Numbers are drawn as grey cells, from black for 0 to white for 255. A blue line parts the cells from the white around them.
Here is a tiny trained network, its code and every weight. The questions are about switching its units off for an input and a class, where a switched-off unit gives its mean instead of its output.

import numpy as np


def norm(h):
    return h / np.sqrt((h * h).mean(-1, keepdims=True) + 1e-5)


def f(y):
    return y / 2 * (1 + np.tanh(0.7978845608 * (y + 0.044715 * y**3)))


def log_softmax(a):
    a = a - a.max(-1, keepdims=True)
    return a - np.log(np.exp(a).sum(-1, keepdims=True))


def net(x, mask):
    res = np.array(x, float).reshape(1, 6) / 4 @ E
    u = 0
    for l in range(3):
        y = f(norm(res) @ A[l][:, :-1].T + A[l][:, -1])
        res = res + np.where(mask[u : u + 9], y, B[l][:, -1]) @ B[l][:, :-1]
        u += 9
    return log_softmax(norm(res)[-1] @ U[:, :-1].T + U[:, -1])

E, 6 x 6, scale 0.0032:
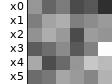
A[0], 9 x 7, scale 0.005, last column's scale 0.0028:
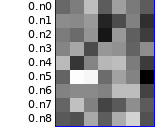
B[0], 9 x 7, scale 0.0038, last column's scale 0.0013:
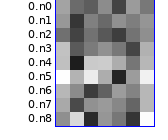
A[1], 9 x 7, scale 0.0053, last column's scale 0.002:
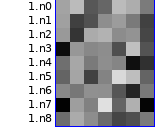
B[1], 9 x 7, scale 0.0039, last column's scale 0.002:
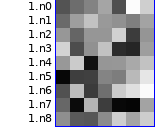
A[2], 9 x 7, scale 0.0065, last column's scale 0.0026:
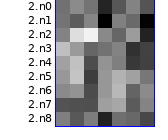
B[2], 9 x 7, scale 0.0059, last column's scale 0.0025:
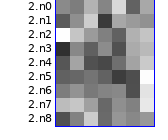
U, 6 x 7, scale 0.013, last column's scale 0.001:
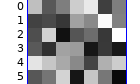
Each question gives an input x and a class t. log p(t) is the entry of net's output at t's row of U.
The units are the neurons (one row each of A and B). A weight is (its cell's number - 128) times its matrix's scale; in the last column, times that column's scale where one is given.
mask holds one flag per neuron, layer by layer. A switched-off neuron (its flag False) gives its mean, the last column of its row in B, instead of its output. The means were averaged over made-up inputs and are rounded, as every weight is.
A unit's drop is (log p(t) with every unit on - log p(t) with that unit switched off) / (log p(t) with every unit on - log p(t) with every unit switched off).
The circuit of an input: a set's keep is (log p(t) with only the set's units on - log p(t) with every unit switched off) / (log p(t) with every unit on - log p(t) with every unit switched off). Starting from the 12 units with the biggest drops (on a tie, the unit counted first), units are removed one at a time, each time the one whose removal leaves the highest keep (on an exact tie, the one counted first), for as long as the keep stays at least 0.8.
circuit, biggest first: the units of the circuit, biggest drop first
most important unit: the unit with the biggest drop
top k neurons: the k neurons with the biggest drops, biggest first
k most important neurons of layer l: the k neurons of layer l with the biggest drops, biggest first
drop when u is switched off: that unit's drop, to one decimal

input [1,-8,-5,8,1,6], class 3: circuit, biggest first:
[1.n7, 1.n3, 1.n6]
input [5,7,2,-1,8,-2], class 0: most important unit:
0.n4
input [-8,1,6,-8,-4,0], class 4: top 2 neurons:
[0.n5, 2.n2]
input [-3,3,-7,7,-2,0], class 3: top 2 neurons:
[1.n7, 1.n3]
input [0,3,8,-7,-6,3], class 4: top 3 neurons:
[0.n5, 2.n2, 0.n8]
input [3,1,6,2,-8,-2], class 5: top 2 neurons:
[0.n1, 0.n2]
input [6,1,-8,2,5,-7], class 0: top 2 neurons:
[0.n8, 0.n4]
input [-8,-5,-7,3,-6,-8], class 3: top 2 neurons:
[1.n7, 0.n8]
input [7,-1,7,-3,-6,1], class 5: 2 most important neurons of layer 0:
[0.n8, 0.n2]
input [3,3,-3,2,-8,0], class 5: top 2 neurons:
[0.n8, 1.n8]
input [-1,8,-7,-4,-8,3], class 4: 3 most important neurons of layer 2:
[2.n2, 2.n5, 2.n6]
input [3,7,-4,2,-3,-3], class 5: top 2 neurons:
[0.n8, 0.n1]
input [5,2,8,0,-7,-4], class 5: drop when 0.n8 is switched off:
0.1
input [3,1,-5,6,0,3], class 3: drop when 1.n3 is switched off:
0.2
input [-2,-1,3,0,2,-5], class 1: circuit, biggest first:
[1.n0]
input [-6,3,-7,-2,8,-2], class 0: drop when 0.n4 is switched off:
0.4
